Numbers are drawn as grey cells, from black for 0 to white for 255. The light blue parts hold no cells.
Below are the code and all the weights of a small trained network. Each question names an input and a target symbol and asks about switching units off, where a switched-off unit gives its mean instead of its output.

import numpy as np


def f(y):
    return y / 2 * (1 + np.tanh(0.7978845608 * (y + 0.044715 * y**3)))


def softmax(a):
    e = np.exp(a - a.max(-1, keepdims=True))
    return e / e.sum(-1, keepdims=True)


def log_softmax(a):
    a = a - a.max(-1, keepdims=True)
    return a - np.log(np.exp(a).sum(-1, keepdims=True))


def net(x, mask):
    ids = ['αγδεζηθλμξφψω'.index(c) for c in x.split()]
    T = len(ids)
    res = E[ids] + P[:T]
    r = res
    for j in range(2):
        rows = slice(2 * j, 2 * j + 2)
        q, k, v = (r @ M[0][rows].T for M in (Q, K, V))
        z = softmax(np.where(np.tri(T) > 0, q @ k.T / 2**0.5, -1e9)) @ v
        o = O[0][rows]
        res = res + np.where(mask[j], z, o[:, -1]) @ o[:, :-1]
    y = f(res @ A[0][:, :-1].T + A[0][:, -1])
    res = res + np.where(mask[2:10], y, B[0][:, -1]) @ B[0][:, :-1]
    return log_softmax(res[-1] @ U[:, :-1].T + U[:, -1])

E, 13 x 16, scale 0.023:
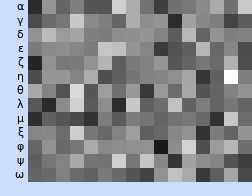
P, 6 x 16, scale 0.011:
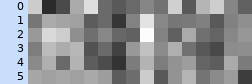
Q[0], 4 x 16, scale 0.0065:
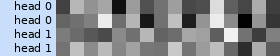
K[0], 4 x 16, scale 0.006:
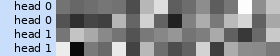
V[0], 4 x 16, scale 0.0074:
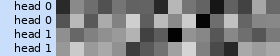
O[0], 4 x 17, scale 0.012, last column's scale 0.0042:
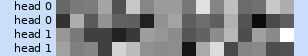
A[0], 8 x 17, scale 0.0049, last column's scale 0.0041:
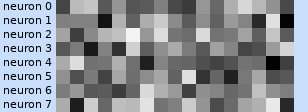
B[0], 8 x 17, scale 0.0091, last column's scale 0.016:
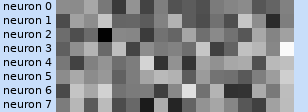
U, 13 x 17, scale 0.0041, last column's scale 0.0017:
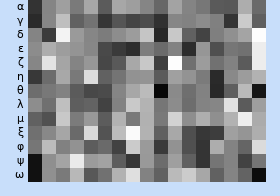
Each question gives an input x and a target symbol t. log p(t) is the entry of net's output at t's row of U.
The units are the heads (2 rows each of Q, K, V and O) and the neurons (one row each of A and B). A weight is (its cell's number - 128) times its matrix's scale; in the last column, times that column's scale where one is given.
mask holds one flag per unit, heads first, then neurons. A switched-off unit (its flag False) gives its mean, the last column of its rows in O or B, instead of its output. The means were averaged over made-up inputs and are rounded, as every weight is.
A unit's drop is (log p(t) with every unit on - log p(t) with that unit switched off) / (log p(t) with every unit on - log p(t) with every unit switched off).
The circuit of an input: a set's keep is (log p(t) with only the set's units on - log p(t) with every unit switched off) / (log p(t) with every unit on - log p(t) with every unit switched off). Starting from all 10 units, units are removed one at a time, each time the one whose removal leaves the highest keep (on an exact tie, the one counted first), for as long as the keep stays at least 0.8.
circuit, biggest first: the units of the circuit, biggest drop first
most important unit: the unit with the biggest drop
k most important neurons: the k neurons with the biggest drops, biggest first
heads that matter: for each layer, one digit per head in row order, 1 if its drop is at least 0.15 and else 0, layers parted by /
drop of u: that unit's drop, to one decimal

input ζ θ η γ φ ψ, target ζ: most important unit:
head 0
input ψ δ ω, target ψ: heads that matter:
01
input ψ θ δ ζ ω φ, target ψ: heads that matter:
01
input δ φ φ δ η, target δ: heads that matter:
11
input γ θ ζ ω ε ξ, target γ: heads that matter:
10
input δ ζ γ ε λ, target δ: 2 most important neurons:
(neuron 4; neuron 7)
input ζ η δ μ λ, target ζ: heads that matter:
10
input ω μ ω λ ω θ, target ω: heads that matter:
11
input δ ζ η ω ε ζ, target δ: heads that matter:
11
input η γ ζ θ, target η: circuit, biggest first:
(neuron 2; head 1; head 0; neuron 7)
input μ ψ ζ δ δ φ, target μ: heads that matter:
11
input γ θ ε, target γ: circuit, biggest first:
(head 0; neuron 4)
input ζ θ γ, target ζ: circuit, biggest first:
(head 0; neuron 3)
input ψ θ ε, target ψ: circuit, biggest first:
(head 1)
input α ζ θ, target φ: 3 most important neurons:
(neuron 7; neuron 4; neuron 6)
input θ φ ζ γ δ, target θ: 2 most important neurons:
(neuron 4; neuron 3)
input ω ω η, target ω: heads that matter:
10
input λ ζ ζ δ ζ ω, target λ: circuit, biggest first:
(head 1; head 0)
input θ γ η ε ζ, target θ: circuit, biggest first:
(head 0; neuron 4; neuron 5; head 1)
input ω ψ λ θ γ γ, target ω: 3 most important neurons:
(neuron 7; neuron 3; neuron 6)
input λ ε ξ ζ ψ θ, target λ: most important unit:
head 1
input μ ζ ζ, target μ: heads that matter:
10
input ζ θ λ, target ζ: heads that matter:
10
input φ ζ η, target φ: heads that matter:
11
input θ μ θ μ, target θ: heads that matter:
10
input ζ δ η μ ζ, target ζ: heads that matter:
10
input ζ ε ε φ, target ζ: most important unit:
head 0
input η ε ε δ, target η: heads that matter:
11
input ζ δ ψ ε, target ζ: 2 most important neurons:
(neuron 3; neuron 4)
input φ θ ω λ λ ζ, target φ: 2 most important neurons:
(neuron 7; neuron 5)
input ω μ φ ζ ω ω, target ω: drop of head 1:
0.2
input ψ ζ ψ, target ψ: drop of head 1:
0.8
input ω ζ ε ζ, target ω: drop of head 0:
1.0
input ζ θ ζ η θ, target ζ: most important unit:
head 0
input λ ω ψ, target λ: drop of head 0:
0.3
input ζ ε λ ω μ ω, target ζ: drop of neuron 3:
0.3
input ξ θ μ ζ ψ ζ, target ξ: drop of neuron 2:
0.0
